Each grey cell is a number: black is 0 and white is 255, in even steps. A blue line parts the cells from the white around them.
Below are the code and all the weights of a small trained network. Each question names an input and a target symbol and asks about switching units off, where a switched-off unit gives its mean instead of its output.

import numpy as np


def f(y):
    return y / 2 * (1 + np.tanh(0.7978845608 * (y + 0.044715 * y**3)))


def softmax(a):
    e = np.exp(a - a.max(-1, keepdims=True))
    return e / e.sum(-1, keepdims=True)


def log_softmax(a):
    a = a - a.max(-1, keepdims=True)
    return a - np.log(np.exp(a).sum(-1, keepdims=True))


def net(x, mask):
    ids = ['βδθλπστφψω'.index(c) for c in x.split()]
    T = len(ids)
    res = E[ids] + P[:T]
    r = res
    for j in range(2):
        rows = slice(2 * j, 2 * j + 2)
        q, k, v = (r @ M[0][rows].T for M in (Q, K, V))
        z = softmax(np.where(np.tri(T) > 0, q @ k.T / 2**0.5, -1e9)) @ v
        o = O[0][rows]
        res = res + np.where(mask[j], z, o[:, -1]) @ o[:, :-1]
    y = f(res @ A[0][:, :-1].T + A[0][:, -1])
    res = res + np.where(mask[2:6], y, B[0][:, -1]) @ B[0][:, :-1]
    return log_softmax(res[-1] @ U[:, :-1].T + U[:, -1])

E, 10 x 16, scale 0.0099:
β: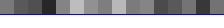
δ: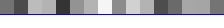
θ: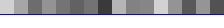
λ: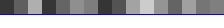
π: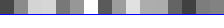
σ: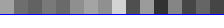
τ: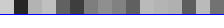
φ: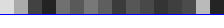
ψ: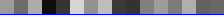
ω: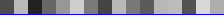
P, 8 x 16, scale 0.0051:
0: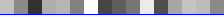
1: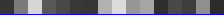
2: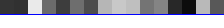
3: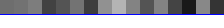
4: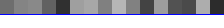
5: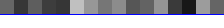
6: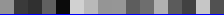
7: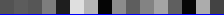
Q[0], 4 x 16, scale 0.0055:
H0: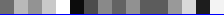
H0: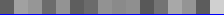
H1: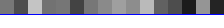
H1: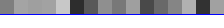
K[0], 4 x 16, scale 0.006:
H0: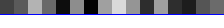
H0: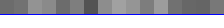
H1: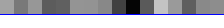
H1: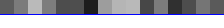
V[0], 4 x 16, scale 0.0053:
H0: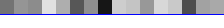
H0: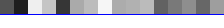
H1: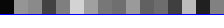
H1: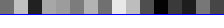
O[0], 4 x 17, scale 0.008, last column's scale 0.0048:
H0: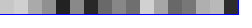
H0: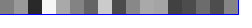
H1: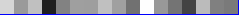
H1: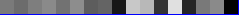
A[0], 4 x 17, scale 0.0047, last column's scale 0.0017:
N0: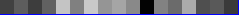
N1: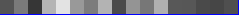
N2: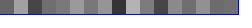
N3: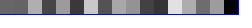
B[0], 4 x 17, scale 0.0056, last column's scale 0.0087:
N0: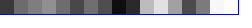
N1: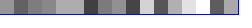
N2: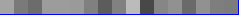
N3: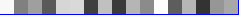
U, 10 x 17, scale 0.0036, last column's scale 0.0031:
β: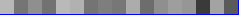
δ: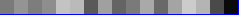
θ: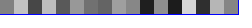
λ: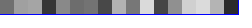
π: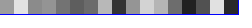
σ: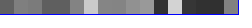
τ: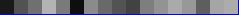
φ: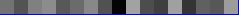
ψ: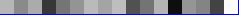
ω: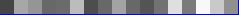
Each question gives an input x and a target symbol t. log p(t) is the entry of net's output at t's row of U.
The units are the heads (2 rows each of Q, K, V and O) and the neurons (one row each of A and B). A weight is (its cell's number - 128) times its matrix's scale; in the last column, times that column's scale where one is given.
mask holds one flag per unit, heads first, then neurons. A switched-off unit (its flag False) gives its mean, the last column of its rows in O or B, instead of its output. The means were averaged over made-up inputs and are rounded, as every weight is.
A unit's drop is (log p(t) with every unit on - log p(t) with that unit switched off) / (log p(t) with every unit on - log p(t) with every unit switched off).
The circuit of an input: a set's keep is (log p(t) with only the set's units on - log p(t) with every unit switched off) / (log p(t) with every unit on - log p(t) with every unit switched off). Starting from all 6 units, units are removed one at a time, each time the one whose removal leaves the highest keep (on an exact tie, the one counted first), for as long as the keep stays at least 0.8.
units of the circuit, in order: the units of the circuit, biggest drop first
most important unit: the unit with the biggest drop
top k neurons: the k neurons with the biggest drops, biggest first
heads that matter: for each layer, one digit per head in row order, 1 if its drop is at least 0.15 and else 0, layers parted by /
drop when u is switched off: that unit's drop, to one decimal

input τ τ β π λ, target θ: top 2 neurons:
(N0; N1)
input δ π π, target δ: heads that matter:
10
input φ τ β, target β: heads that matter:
11
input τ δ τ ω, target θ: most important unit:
H0
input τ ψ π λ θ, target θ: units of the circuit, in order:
(H1; H0; N0)
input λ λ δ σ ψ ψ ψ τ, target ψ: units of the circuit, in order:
(H1; N0)
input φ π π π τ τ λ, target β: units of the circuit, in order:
(N3; H0; H1)
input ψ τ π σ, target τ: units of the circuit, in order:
(H0; N0)
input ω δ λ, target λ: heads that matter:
10
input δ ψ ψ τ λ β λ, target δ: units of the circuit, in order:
(H0; N1)
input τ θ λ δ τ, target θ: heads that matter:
11
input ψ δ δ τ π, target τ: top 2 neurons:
(N0; N3)
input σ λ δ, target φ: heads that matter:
01
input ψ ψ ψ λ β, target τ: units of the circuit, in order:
(N0; H0)
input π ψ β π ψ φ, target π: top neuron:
(N1)
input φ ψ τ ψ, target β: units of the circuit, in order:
(H0; N3; H1)
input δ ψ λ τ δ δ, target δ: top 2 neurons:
(N1; N0)
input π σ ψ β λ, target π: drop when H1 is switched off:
0.3
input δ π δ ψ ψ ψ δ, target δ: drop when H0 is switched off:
1.3
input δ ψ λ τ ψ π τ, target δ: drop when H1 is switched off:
0.0
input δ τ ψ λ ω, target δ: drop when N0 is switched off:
0.1
